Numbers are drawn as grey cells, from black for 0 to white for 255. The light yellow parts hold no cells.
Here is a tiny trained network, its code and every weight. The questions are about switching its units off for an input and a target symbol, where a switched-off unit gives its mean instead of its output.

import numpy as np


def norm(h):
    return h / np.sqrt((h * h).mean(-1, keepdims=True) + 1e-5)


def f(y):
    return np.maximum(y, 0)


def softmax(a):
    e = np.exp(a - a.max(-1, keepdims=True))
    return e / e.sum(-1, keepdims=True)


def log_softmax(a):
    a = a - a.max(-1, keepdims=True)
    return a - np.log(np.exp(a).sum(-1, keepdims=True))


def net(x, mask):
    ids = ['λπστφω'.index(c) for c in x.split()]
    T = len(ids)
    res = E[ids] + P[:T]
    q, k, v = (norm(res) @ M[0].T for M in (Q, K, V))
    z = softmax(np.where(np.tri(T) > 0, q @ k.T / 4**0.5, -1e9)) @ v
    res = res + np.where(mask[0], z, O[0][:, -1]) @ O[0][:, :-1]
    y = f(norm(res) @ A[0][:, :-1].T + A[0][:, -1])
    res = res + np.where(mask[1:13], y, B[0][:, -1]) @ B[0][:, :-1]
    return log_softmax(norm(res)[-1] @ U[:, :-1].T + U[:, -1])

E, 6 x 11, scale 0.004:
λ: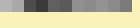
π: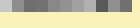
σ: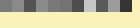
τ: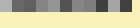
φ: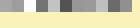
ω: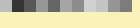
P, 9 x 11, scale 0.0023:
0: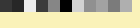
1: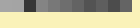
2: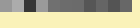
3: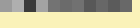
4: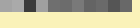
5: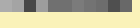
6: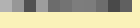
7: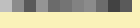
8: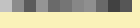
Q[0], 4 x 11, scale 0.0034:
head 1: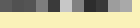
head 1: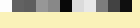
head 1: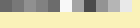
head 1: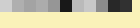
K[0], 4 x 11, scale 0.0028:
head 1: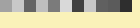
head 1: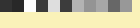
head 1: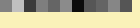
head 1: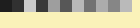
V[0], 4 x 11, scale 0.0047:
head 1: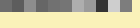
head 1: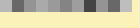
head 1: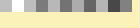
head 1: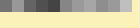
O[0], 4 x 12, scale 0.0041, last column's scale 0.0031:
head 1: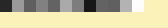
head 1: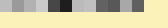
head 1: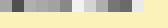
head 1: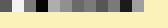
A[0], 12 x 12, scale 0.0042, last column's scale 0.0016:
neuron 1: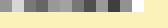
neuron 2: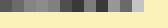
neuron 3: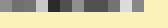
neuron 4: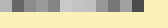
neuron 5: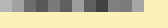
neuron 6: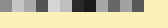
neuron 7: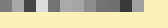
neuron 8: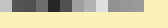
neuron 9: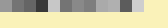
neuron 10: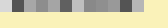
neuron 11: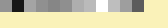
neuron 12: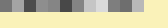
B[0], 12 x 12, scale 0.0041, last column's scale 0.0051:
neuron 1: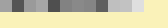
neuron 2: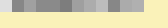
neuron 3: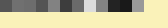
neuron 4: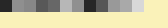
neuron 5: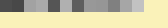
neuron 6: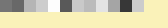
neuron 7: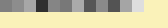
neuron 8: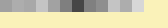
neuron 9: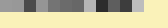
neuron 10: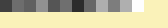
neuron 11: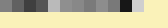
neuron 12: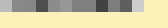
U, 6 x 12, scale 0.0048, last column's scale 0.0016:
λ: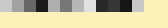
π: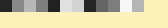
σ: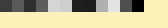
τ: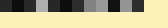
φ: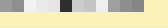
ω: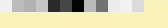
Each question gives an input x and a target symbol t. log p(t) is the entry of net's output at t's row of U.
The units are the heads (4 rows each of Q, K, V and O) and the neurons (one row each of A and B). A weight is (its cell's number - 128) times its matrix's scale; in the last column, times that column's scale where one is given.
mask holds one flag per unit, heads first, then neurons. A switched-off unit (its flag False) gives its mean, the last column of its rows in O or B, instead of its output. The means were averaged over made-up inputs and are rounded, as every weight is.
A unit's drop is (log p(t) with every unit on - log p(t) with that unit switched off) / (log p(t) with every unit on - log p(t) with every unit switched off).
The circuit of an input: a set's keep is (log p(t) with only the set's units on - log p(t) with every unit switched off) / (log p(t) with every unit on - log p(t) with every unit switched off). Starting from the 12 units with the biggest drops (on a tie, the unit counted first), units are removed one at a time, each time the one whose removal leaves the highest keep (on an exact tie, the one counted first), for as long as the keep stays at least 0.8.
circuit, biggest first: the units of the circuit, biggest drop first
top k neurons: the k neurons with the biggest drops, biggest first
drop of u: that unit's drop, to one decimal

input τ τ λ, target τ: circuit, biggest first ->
head 1; neuron 3
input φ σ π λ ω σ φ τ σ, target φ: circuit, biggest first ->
head 1
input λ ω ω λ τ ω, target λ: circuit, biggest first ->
head 1; neuron 10
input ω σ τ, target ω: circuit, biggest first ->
neuron 2; neuron 11
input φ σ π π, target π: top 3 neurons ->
neuron 4; neuron 6; neuron 10
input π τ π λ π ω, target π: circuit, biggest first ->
head 1; neuron 7
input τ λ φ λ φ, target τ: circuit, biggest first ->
head 1; neuron 3; neuron 6; neuron 10
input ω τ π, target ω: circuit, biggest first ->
head 1; neuron 4; neuron 1
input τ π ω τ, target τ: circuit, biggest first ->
neuron 3; head 1
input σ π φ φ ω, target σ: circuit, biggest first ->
neuron 11; neuron 4
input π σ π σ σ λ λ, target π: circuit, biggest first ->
head 1; neuron 1
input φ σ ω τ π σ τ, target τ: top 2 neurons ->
neuron 10; neuron 6
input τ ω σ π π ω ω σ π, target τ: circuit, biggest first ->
head 1; neuron 3
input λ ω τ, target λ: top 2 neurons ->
neuron 10; neuron 8
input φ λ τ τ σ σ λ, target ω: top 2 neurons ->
neuron 8; neuron 6
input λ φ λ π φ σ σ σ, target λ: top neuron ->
neuron 6
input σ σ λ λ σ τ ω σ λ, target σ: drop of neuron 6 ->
0.2
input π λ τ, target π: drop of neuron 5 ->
0.2
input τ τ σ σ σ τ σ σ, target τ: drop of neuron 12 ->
0.1
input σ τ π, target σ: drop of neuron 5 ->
0.0
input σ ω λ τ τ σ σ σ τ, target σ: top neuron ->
neuron 6
